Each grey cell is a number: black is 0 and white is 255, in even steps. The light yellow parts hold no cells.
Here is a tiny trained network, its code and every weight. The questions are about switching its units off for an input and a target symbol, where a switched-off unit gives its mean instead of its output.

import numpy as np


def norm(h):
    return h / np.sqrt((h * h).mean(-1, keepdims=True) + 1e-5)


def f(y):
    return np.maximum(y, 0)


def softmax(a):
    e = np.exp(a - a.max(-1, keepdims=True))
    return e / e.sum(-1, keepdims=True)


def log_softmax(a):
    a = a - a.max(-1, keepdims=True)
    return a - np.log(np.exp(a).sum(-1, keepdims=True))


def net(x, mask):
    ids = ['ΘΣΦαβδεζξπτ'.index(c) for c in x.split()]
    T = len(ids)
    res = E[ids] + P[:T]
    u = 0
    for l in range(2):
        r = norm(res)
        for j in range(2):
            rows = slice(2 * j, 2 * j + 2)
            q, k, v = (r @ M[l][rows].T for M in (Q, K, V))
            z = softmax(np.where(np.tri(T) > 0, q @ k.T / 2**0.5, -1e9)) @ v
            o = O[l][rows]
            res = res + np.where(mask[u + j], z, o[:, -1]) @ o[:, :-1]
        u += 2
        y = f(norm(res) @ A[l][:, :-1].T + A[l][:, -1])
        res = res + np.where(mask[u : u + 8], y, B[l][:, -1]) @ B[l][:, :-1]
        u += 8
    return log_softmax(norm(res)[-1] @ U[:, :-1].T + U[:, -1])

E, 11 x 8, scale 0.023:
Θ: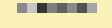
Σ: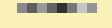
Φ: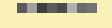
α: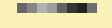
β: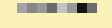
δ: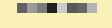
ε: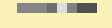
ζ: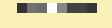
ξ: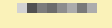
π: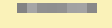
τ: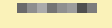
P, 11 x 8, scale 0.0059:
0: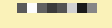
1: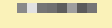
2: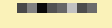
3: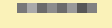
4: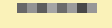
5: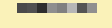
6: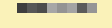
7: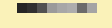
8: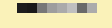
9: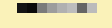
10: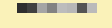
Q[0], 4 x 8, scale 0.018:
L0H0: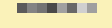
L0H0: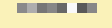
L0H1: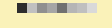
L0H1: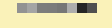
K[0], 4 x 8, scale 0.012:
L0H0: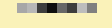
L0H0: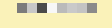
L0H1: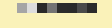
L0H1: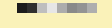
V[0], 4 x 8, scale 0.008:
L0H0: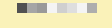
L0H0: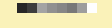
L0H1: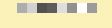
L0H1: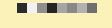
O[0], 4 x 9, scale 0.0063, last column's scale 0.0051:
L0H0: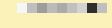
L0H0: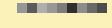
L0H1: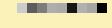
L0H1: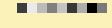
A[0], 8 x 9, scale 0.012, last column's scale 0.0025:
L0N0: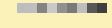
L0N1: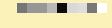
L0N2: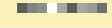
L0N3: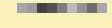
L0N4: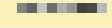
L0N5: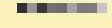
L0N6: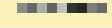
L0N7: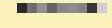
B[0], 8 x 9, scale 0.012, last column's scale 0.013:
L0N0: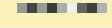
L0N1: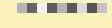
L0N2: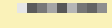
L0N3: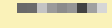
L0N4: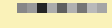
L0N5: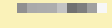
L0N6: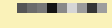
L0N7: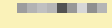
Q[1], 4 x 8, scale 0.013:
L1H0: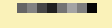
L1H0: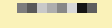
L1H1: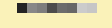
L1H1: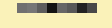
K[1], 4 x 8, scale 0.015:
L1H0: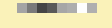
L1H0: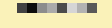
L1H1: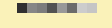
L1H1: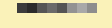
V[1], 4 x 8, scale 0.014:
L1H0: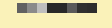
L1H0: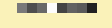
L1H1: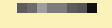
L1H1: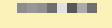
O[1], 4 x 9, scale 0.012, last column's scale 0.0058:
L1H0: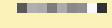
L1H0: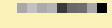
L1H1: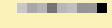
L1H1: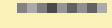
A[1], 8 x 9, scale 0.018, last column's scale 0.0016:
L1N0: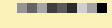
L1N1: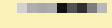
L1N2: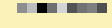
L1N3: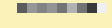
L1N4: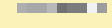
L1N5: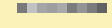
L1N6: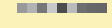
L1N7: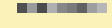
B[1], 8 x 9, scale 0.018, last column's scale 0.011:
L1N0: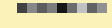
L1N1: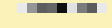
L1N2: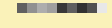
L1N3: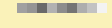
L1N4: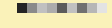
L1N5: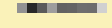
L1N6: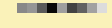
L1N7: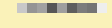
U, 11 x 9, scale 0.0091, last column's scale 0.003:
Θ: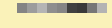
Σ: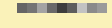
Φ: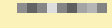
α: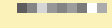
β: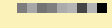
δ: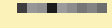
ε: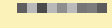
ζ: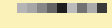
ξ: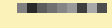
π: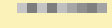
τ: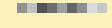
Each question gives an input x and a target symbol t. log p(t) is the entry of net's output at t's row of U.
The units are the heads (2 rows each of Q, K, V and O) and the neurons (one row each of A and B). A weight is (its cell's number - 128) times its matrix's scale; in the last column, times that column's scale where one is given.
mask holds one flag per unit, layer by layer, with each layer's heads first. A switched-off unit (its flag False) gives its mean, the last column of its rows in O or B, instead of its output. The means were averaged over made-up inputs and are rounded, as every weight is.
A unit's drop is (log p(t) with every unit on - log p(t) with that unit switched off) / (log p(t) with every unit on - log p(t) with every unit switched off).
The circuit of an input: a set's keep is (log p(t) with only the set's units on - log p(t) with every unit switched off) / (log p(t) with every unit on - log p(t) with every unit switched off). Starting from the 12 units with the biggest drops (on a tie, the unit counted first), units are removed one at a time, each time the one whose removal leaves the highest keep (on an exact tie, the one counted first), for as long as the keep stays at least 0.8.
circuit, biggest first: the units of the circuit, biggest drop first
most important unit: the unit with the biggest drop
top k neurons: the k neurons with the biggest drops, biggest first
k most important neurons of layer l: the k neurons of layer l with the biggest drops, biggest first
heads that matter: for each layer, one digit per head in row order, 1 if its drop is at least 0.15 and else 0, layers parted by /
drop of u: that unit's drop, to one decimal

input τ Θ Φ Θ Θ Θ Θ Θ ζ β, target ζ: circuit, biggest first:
[L1H0, L1N1]
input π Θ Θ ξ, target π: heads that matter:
10 / 00
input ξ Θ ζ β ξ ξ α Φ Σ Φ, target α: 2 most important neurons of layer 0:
[L0N5, L0N6]
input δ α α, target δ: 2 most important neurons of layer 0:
[L0N6, L0N3]
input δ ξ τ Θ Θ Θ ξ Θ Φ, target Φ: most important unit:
L1H0
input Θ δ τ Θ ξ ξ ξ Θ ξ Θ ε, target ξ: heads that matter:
01 / 00
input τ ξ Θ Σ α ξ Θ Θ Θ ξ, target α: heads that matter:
00 / 10
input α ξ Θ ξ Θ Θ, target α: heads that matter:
00 / 10
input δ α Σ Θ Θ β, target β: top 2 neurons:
[L0N6, L1N1]
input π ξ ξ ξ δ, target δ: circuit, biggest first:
[L0N6, L1N1]
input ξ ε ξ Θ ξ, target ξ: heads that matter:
00 / 00
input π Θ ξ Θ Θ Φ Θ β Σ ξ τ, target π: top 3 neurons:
[L0N1, L1N1, L0N0]
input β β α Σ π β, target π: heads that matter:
11 / 00
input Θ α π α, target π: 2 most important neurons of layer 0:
[L0N6, L0N5]
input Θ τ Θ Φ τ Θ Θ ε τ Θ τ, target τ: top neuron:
[L0N4]
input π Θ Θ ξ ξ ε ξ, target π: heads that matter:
10 / 01
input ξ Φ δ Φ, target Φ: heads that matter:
00 / 00
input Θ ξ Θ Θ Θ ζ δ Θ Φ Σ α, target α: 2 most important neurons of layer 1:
[L1N1, L1N6]
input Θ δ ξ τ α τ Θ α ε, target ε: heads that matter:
10 / 10
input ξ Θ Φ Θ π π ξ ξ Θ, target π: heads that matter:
10 / 00
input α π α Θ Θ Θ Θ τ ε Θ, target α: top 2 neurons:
[L0N6, L0N5]
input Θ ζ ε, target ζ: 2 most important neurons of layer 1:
[L1N1, L1N4]
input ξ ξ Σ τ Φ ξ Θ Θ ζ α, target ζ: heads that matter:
01 / 10
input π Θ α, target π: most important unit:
L1H1
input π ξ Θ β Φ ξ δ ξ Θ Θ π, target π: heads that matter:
00 / 00
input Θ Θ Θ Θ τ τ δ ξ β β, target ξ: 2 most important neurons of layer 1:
[L1N1, L1N4]
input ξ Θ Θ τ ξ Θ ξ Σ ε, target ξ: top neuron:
[L0N6]
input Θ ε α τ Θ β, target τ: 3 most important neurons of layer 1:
[L1N3, L1N1, L1N4]
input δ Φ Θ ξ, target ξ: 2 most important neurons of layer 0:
[L0N5, L0N1]
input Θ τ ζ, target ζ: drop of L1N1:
0.6
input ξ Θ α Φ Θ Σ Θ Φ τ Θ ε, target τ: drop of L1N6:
0.1
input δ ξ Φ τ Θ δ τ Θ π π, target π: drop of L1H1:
0.0
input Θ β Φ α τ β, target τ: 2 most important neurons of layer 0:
[L0N4, L0N6]
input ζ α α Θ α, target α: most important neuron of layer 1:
[L1N4]
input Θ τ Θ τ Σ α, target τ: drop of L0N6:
0.7
